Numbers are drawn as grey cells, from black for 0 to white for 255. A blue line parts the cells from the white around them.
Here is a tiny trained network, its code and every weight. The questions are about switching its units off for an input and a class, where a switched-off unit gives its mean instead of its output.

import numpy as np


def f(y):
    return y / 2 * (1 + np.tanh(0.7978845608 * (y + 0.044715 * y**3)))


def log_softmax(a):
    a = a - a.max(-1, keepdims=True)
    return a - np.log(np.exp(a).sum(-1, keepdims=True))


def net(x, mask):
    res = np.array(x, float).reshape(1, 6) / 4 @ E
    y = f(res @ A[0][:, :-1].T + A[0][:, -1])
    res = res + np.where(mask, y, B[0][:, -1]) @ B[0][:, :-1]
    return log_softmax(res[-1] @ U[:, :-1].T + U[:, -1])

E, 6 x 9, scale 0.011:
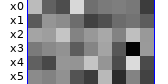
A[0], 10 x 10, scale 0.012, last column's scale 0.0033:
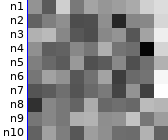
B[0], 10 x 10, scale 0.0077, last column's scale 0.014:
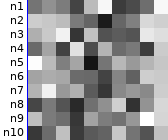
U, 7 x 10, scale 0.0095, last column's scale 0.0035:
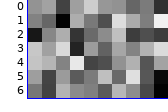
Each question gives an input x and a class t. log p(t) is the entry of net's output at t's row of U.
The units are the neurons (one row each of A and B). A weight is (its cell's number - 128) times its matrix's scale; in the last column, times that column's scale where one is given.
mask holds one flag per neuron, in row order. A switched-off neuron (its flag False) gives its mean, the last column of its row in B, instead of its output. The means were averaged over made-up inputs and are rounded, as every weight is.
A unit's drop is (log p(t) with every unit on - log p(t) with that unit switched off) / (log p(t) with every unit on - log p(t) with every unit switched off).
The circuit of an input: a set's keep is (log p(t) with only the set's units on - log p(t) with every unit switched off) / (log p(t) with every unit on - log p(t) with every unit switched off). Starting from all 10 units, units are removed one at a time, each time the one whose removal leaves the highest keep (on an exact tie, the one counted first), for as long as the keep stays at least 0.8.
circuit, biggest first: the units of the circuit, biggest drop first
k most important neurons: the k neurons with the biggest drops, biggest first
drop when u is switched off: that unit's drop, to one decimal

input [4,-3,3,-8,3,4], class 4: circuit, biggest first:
(n4)
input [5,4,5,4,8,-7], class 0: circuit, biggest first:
(n3 n2)
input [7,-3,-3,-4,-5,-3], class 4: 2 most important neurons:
(n5 n8)
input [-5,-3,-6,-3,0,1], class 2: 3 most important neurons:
(n3 n9 n5)
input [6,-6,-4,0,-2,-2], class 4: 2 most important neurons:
(n8 n5)
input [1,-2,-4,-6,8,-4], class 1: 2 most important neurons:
(n3 n2)
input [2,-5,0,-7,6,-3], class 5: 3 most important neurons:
(n3 n2 n6)
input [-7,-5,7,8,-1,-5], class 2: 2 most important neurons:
(n10 n8)
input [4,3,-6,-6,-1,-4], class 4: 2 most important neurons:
(n5 n8)
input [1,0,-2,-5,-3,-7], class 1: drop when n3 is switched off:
0.5
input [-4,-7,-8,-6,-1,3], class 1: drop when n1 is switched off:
0.1
